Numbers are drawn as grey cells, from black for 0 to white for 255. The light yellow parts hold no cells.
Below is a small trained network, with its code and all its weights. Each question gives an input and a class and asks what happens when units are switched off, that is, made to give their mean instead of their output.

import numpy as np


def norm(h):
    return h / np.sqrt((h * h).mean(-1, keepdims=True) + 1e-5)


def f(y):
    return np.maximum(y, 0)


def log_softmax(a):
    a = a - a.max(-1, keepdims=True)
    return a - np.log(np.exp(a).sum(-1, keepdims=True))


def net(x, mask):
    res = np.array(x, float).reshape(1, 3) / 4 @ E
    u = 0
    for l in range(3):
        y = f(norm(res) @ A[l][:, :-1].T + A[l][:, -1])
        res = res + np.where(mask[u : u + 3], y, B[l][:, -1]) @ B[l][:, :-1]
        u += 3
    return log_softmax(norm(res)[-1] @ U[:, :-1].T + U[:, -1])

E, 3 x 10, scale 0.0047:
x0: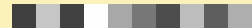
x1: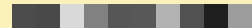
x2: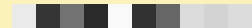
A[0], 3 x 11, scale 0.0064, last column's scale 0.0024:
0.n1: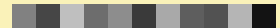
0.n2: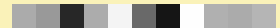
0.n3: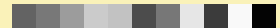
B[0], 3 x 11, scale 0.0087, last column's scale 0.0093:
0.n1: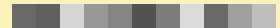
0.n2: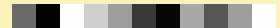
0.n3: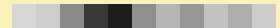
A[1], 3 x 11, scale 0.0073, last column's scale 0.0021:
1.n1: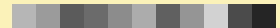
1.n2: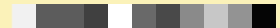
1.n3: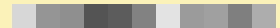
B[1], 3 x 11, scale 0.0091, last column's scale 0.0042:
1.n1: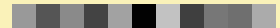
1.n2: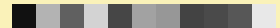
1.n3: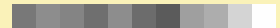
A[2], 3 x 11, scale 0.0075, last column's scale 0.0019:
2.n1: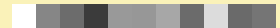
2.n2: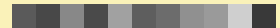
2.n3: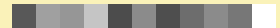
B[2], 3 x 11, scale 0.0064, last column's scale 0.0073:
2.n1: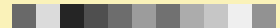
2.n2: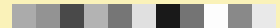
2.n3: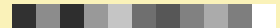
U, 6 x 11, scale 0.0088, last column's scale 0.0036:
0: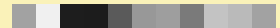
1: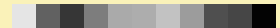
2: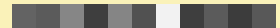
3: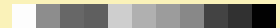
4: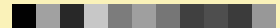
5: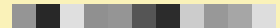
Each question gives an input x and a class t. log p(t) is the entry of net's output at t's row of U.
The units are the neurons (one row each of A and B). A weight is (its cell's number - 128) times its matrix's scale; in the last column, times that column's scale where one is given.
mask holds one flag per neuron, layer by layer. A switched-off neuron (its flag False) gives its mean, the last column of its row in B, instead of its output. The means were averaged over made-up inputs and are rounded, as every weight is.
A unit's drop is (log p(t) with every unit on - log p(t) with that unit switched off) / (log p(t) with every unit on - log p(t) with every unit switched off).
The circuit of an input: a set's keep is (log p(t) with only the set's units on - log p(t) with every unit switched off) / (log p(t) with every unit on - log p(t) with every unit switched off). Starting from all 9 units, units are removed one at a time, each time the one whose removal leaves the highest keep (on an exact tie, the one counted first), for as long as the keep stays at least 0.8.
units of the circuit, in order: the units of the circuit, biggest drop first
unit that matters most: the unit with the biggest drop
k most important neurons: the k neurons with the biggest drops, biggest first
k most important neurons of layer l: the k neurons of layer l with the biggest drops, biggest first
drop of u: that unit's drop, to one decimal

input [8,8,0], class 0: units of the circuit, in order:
(0.n3; 0.n2)
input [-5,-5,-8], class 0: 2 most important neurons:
(0.n2; 0.n1)
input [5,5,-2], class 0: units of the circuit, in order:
(0.n2; 0.n3)
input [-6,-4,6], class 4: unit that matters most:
1.n2
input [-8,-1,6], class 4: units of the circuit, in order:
(1.n2; 0.n2)
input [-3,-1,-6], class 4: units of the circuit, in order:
(0.n3; 0.n2)
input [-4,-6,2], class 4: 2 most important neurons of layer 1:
(1.n2; 1.n3)
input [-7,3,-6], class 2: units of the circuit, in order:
(0.n2; 2.n2)
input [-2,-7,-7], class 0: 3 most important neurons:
(0.n2; 0.n1; 1.n2)
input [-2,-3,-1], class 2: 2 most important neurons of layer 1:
(1.n1; 1.n2)
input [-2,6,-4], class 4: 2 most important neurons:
(0.n3; 0.n2)
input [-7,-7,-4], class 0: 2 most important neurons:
(0.n2; 2.n1)
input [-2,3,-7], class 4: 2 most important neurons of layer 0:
(0.n3; 0.n2)
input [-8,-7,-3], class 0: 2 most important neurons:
(0.n2; 2.n1)
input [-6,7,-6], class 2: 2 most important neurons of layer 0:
(0.n2; 0.n3)
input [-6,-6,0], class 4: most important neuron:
(1.n2)
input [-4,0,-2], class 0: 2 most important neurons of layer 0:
(0.n2; 0.n1)
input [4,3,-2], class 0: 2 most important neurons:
(0.n2; 0.n3)
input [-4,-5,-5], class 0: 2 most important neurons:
(0.n2; 2.n1)
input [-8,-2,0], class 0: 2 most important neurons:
(0.n2; 1.n3)
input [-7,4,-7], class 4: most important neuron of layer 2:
(2.n3)
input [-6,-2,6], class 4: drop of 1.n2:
0.9
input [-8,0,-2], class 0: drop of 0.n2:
1.3
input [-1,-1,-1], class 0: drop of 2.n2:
0.0
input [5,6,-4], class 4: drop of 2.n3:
0.1
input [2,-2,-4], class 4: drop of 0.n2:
0.2
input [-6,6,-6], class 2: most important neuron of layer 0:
(0.n2)
